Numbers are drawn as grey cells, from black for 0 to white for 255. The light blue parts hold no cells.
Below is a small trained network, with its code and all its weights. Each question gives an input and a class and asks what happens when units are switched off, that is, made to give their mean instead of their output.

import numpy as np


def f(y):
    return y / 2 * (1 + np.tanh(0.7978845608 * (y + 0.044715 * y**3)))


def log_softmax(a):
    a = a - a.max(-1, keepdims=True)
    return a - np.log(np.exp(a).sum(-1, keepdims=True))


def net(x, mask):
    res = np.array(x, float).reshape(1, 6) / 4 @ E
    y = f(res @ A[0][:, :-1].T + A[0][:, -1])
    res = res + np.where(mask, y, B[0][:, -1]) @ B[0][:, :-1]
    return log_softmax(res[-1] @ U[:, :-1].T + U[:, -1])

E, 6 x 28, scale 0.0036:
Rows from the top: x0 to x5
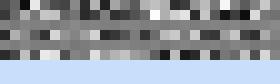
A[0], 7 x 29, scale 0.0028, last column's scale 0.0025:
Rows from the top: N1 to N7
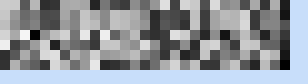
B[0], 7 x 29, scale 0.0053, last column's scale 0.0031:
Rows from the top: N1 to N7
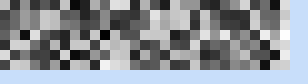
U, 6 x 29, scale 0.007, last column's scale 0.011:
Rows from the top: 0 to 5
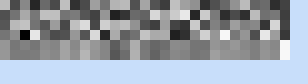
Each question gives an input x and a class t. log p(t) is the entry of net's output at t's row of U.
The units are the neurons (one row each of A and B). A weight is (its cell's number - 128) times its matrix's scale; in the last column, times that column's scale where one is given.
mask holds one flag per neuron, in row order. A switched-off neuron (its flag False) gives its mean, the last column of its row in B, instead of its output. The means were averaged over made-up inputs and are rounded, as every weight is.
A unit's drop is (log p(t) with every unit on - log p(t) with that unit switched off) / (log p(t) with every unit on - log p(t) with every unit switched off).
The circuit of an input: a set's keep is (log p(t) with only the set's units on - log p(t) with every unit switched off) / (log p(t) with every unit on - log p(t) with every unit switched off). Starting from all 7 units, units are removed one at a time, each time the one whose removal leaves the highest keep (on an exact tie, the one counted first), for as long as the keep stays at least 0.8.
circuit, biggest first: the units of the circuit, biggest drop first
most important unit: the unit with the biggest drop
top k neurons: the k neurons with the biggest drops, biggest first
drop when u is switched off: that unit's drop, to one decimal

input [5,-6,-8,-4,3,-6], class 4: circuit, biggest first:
(N4)
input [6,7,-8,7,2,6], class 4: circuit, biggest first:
(N3, N2, N4)
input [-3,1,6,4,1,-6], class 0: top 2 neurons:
(N1, N5)
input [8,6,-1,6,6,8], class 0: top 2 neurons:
(N6, N4)
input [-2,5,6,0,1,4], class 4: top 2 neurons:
(N3, N2)
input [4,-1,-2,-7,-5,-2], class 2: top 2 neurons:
(N5, N4)
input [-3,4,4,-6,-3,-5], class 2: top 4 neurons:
(N5, N6, N3, N2)
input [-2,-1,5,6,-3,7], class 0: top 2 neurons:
(N6, N5)
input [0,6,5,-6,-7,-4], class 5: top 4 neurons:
(N3, N2, N7, N1)
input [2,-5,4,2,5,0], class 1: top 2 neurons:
(N3, N2)
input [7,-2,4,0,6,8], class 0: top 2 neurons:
(N6, N4)
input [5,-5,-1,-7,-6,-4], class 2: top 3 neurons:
(N5, N4, N6)
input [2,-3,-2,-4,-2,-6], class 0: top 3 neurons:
(N1, N4, N7)
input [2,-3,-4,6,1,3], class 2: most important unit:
N7
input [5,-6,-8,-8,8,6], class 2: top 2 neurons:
(N5, N1)
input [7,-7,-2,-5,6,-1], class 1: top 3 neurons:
(N3, N2, N4)
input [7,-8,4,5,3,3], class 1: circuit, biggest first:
(N3, N2)
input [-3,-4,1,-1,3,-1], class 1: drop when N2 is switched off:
0.3
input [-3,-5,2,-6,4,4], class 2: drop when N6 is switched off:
-0.1
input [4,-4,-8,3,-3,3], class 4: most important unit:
N4
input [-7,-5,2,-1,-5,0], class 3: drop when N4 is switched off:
1.0
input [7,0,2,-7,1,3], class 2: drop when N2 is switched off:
0.0
